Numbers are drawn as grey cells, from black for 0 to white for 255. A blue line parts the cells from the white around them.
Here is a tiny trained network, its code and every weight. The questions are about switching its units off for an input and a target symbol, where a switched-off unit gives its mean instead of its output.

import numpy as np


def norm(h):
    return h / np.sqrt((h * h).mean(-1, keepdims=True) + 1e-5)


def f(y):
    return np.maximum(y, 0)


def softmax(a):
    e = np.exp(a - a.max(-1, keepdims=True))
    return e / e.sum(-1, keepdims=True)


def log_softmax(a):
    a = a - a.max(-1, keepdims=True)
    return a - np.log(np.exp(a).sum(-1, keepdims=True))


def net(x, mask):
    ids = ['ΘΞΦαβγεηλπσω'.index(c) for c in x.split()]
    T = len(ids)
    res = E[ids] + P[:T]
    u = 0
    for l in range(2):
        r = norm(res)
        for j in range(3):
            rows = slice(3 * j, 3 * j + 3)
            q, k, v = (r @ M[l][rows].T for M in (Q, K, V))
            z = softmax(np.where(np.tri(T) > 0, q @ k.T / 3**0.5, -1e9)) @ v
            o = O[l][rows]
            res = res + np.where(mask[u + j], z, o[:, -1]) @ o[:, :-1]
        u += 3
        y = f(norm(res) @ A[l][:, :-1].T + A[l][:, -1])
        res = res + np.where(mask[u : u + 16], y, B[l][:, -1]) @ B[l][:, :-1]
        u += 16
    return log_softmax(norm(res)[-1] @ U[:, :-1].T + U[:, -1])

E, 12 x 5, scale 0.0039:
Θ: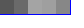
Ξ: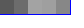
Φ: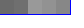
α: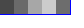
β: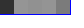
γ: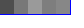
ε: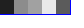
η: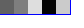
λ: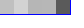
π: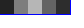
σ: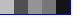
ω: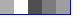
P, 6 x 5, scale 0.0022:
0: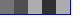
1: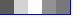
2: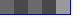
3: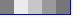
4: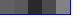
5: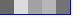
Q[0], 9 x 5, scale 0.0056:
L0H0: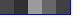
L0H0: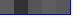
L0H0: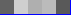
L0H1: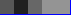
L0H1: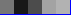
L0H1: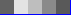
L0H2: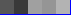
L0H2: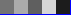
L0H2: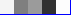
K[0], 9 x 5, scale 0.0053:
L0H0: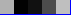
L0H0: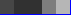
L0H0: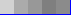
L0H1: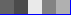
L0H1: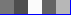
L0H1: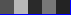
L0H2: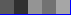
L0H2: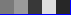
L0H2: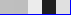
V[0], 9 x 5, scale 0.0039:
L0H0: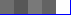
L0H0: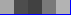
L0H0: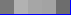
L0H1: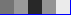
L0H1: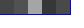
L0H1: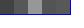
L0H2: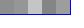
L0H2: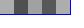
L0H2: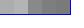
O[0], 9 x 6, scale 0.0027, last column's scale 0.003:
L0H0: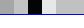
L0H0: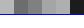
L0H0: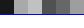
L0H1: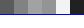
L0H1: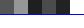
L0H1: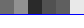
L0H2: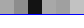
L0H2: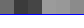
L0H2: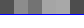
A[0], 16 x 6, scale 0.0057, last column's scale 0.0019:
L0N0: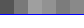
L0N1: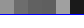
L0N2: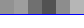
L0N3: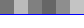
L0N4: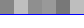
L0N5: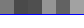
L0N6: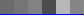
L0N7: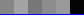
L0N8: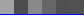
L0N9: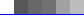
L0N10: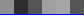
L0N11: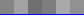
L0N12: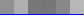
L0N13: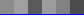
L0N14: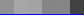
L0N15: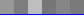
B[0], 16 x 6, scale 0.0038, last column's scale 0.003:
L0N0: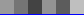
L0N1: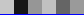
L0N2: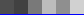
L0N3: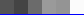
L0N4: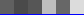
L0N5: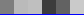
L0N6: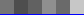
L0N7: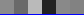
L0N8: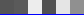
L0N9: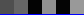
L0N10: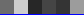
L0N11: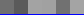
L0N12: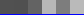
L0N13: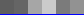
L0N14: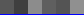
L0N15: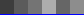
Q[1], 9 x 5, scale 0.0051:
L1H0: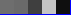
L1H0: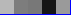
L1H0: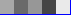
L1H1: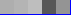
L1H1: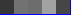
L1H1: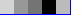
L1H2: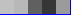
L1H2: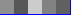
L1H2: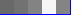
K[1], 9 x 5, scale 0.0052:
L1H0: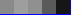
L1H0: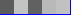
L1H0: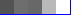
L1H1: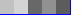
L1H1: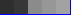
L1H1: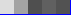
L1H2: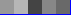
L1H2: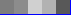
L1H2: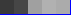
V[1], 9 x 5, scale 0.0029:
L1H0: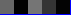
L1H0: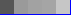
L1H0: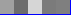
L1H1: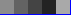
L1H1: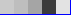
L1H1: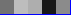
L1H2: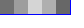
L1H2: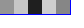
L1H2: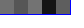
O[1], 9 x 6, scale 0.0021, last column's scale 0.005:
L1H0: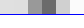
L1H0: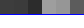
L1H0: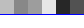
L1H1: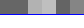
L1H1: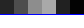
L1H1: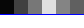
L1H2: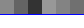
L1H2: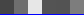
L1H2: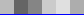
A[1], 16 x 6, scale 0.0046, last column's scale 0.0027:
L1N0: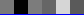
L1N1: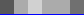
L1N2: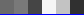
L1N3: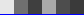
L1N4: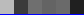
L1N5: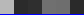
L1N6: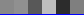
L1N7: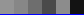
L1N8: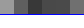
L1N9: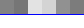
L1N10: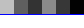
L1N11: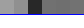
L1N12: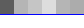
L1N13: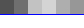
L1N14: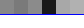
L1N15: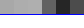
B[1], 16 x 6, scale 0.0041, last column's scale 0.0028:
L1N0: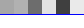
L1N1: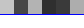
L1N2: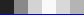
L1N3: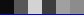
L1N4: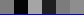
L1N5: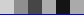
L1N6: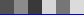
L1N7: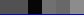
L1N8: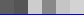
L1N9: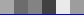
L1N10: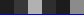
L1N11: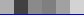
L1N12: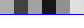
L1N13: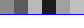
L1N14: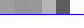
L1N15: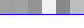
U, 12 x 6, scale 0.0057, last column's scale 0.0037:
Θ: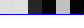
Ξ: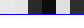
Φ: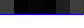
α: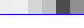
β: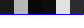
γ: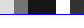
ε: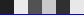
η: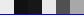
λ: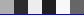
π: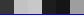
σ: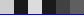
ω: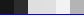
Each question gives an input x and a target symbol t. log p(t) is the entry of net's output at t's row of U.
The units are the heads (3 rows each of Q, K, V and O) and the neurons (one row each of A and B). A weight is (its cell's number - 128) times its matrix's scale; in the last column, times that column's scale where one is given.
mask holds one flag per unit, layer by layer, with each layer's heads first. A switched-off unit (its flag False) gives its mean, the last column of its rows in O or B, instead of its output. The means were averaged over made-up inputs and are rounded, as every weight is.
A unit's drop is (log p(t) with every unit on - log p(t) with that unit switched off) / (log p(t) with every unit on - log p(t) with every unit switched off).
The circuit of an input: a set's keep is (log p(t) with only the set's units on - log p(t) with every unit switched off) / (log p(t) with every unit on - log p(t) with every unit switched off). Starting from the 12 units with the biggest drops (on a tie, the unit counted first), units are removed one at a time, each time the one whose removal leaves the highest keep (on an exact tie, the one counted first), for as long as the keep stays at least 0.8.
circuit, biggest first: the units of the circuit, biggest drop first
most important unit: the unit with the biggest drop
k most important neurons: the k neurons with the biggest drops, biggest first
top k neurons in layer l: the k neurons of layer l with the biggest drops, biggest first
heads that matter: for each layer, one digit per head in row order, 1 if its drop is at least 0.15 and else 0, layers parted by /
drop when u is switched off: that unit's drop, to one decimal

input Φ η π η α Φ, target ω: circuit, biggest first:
(L1N2)
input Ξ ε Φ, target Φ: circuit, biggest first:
(L0H0; L1N10; L0N10; L1N3)
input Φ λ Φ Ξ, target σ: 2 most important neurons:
(L0N9; L0N10)
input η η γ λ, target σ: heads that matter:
110 / 000
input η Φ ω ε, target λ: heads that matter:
010 / 000
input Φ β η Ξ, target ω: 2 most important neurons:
(L0N4; L1N2)
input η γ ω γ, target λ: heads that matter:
010 / 000
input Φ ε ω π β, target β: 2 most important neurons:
(L1N12; L1N0)
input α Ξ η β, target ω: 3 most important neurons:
(L1N2; L0N4; L0N5)
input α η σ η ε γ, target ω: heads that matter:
000 / 001
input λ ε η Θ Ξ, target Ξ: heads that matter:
001 / 000
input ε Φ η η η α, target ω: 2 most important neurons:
(L1N2; L1N12)
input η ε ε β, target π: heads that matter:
111 / 000
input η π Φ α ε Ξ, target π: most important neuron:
(L0N9)
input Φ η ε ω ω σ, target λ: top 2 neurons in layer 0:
(L0N8; L0N15)
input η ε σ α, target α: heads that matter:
100 / 100
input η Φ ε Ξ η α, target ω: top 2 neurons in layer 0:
(L0N4; L0N0)
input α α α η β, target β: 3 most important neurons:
(L1N0; L1N12; L0N1)
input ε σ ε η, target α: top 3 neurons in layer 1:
(L1N0; L1N14; L1N6)
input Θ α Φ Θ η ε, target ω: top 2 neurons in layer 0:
(L0N4; L0N5)
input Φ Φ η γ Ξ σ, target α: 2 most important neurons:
(L1N15; L0N8)
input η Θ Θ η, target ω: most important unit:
L0N2
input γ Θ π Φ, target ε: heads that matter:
110 / 000
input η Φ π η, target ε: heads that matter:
010 / 000
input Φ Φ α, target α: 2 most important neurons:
(L0N5; L1N15)
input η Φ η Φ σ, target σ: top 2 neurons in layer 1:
(L1N8; L1N15)
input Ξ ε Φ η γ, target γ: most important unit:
L0N5
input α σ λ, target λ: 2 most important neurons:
(L0N8; L1N9)
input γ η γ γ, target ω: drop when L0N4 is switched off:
0.2
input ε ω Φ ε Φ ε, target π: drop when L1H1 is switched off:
0.2
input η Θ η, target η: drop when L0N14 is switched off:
0.0
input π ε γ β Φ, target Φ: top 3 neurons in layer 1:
(L1N10; L1N3; L1N5)
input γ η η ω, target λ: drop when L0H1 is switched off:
0.6
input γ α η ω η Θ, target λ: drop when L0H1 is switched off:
0.6
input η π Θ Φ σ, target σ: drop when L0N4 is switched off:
0.1
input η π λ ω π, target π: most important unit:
L1N0
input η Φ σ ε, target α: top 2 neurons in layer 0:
(L0N0; L0N9)
